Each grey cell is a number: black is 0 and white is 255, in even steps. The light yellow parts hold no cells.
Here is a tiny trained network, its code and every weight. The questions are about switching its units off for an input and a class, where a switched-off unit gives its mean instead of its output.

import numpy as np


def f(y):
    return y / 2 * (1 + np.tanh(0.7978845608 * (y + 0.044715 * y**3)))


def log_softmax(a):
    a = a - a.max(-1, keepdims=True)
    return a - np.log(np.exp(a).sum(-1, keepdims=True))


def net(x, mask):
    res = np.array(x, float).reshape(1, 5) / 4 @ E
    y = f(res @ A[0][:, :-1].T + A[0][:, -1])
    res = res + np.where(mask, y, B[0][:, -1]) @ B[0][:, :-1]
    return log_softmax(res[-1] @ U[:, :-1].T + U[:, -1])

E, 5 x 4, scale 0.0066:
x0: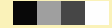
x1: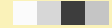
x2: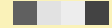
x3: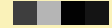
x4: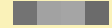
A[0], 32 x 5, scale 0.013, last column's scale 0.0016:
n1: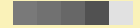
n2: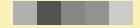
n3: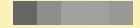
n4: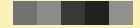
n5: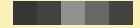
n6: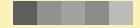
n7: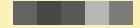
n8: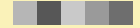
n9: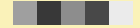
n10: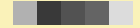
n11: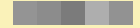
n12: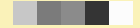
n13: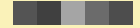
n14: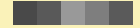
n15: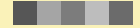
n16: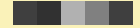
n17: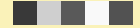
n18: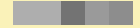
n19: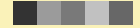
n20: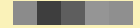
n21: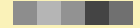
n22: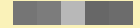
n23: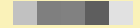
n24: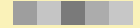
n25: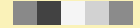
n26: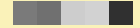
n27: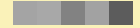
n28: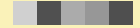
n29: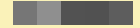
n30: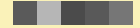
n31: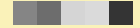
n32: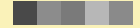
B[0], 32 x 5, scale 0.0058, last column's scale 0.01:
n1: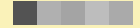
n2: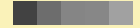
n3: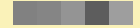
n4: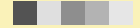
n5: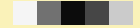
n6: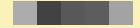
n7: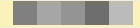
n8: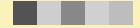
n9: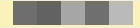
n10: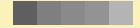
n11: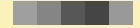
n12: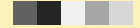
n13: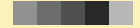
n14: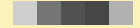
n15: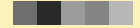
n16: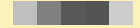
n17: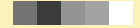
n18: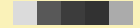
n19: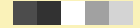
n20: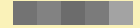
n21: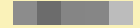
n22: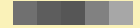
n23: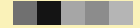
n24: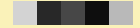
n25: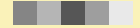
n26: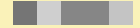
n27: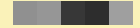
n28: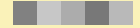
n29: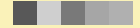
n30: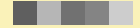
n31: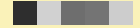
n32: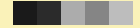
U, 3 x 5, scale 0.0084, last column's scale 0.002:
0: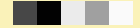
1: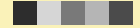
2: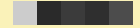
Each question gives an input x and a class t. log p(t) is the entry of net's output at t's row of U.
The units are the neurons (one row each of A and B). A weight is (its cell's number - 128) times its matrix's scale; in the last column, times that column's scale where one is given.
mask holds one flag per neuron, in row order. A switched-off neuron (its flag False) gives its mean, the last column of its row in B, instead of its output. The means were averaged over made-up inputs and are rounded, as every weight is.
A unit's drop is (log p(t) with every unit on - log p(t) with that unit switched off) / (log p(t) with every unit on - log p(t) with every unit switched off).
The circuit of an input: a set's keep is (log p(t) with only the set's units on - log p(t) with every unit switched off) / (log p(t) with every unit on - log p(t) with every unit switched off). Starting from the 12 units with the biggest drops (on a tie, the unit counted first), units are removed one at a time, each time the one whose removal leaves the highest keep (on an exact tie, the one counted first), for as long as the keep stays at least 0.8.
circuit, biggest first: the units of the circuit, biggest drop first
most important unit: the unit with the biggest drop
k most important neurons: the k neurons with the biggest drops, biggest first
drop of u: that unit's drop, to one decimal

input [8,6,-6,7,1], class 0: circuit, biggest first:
[n17, n19]
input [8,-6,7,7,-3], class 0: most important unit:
n19
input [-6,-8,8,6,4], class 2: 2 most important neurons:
[n5, n13]
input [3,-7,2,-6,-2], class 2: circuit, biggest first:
[n5, n16]
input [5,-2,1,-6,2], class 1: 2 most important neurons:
[n31, n25]
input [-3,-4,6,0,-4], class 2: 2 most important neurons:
[n19, n32]
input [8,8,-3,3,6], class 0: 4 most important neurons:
[n19, n17, n32, n5]
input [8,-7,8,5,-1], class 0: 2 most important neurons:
[n19, n32]
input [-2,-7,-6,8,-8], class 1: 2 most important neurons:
[n4, n1]
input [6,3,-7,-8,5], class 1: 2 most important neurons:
[n31, n25]
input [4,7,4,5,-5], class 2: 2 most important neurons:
[n24, n18]
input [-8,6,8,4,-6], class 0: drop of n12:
0.7
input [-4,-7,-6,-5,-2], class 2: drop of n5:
0.2
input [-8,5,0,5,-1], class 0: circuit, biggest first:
[n12]
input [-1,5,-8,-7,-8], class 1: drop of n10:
0.0
